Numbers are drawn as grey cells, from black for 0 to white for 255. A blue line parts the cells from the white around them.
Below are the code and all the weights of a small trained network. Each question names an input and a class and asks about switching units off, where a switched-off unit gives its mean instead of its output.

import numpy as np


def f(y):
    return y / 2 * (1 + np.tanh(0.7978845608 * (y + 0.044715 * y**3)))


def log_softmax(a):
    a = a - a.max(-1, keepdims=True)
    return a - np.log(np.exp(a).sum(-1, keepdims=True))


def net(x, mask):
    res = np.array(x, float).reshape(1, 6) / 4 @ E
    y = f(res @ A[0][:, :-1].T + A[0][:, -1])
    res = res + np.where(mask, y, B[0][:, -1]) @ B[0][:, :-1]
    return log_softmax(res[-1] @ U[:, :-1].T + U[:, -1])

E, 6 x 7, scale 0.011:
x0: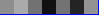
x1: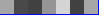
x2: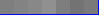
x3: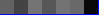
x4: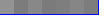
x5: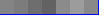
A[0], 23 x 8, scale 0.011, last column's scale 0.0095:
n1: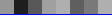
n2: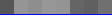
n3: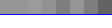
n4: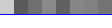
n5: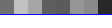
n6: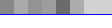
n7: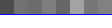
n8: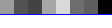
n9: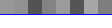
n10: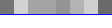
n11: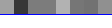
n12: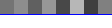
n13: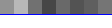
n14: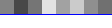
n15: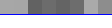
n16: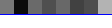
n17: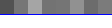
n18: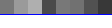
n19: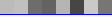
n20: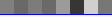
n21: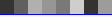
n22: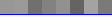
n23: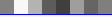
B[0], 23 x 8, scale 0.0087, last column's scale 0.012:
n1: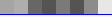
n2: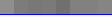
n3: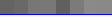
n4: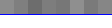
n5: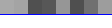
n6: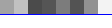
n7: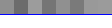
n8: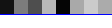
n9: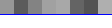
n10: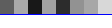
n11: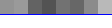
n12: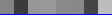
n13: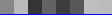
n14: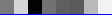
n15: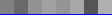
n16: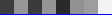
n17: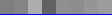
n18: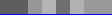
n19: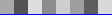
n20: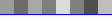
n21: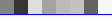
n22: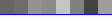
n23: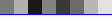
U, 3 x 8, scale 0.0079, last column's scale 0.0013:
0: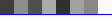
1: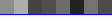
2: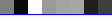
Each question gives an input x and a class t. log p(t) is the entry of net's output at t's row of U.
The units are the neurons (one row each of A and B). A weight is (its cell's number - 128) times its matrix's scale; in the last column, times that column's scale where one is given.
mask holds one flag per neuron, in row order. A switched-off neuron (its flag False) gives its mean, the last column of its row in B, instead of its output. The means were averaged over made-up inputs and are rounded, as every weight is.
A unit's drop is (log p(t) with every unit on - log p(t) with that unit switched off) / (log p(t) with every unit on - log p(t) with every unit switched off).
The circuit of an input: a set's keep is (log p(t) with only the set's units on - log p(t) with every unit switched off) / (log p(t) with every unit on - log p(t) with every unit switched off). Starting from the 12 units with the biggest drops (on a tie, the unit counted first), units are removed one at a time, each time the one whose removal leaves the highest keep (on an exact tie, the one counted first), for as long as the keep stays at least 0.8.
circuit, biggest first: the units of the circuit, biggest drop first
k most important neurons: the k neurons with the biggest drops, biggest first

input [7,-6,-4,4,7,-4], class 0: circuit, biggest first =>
[n18]
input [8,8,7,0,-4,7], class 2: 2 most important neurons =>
[n19, n20]
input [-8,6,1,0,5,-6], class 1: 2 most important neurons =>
[n1, n14]
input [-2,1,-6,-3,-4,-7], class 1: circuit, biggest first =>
[n16, n8]
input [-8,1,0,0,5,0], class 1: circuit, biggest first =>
[n14, n16]
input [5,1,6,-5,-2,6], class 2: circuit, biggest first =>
[n19, n14]
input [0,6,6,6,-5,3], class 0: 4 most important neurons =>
[n8, n16, n6, n14]
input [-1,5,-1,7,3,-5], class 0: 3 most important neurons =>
[n16, n8, n6]
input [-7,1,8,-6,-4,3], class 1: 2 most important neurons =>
[n6, n14]
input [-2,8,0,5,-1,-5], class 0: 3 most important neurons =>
[n8, n16, n6]
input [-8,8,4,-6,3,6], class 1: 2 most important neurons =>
[n1, n14]
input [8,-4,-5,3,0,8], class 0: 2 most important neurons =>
[n18, n6]
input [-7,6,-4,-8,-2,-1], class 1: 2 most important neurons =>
[n6, n14]
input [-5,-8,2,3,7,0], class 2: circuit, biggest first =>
[n21]
